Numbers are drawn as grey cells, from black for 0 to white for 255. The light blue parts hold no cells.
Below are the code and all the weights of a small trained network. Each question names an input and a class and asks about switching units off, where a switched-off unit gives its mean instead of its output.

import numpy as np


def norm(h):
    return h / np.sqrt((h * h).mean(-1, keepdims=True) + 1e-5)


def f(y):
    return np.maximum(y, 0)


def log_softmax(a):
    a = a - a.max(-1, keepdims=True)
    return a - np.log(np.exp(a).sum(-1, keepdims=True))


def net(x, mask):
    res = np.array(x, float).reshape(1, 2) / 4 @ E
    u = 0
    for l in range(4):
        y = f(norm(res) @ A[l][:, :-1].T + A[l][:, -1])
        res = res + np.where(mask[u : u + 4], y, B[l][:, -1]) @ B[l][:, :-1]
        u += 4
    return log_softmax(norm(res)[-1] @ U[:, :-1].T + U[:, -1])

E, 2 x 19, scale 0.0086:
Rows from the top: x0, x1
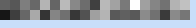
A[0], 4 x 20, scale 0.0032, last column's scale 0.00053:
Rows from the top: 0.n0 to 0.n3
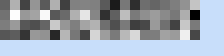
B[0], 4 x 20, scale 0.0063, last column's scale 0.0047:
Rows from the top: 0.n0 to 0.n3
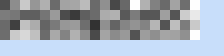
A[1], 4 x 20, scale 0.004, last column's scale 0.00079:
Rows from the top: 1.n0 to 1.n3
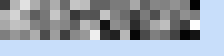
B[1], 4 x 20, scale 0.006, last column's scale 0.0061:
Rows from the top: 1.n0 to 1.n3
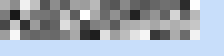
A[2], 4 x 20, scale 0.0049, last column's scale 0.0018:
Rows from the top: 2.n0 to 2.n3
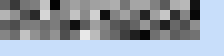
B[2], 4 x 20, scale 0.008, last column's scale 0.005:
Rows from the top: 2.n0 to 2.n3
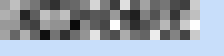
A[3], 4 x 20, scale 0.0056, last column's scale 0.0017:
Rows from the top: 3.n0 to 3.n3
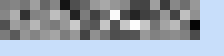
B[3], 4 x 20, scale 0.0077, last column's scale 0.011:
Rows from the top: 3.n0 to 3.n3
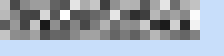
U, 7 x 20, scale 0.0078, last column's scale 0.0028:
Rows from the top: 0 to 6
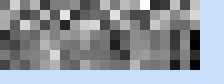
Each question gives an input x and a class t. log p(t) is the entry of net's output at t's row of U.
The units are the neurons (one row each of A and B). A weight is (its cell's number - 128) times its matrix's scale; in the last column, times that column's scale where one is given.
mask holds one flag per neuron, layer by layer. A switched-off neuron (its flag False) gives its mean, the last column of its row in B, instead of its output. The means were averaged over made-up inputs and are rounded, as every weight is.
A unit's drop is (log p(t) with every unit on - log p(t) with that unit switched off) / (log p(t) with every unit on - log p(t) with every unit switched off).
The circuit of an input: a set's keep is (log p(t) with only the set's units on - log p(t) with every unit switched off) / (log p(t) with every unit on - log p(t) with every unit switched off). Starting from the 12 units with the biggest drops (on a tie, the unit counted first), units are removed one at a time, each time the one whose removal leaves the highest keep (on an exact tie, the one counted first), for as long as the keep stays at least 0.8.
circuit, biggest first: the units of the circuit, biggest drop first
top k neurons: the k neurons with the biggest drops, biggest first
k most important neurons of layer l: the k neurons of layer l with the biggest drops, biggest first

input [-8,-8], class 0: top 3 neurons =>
[1.n3 1.n2 2.n2]
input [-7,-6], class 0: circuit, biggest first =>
[1.n3]
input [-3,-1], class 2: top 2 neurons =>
[0.n0 0.n2]
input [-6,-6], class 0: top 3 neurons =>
[1.n3 1.n2 2.n2]
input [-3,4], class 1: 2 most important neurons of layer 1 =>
[1.n2 1.n3]
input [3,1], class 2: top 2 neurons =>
[1.n3 0.n3]
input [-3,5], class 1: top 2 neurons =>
[2.n2 0.n3]
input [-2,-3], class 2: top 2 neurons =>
[1.n1 0.n1]
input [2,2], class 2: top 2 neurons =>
[0.n3 1.n3]
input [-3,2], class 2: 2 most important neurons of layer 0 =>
[0.n0 0.n2]
